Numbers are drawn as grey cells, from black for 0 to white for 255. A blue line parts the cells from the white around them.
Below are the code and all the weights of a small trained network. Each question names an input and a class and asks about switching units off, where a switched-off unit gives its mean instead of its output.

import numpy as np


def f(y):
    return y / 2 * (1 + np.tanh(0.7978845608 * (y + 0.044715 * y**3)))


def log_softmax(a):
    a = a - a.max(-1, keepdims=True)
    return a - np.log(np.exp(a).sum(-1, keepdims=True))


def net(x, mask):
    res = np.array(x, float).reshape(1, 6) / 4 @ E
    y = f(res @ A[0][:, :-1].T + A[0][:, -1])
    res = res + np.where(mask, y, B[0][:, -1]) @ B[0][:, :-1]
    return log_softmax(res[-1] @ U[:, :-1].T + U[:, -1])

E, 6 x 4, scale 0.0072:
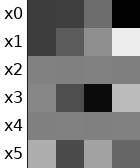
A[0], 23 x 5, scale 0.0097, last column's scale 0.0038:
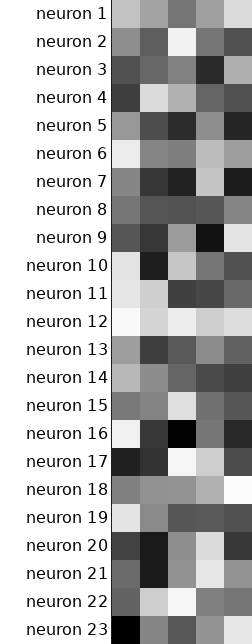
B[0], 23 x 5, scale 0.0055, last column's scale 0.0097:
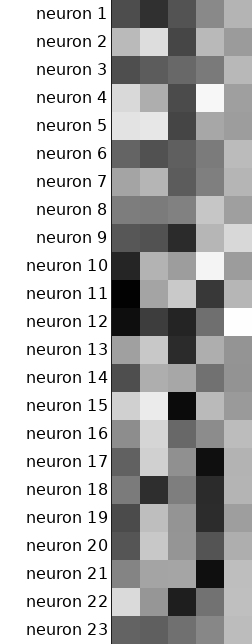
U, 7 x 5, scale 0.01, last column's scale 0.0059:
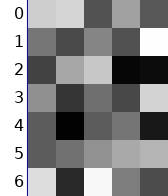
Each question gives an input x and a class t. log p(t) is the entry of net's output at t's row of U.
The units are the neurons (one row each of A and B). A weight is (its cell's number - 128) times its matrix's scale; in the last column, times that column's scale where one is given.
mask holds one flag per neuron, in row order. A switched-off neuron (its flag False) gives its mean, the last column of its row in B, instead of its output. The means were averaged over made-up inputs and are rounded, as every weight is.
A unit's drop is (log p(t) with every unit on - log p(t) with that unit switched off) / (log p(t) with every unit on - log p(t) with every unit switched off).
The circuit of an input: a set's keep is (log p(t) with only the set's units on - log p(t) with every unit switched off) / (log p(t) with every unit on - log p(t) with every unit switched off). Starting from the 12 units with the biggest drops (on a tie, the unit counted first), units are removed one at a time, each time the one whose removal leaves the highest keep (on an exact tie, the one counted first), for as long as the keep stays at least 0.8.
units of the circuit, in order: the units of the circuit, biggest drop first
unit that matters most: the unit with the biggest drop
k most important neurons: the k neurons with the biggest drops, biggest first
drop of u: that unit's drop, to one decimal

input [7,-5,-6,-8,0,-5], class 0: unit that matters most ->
neuron 4
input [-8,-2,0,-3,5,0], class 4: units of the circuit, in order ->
(neuron 12; neuron 1)
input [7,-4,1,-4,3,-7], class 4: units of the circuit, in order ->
(neuron 9; neuron 3)
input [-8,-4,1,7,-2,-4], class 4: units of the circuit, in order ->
(neuron 1; neuron 12)
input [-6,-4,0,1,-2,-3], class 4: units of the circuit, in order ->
(neuron 12; neuron 1; neuron 6)
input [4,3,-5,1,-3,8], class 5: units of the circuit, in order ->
(neuron 10; neuron 12; neuron 18)
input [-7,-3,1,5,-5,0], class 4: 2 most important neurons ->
(neuron 12; neuron 1)
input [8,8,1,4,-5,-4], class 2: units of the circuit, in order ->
(neuron 20; neuron 17)
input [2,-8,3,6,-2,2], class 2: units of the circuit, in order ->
(neuron 11; neuron 19)
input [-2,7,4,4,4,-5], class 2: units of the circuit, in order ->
(neuron 21; neuron 20; neuron 17)
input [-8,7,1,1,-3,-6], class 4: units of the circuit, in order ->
(neuron 12; neuron 18)
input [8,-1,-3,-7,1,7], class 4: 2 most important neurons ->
(neuron 9; neuron 3)
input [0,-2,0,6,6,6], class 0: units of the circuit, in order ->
(neuron 16; neuron 12)
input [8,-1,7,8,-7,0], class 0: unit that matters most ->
neuron 5
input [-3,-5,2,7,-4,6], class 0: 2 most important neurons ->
(neuron 16; neuron 5)
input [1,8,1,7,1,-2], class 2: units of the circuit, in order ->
(neuron 21; neuron 20)
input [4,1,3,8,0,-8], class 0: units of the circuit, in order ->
(neuron 5; neuron 7)
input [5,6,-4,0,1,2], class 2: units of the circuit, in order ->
(neuron 17; neuron 20)
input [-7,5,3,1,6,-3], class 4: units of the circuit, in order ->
(neuron 12; neuron 18)
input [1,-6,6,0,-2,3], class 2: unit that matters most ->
neuron 11
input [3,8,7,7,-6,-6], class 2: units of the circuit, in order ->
(neuron 21; neuron 20)
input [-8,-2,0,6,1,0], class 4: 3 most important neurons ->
(neuron 12; neuron 1; neuron 6)
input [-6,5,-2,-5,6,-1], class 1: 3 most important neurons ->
(neuron 12; neuron 17; neuron 18)
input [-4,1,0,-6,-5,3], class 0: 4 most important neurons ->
(neuron 15; neuron 2; neuron 22; neuron 11)
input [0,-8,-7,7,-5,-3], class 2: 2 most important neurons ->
(neuron 11; neuron 19)
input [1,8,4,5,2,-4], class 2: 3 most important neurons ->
(neuron 21; neuron 20; neuron 17)
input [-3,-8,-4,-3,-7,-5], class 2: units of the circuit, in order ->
(neuron 11)
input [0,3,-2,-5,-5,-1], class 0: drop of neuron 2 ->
0.2
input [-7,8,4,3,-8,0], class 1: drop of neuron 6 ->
0.1
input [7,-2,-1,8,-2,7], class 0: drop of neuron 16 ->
0.2
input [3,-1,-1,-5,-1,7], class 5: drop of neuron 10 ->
0.4
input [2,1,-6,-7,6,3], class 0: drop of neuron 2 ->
0.1
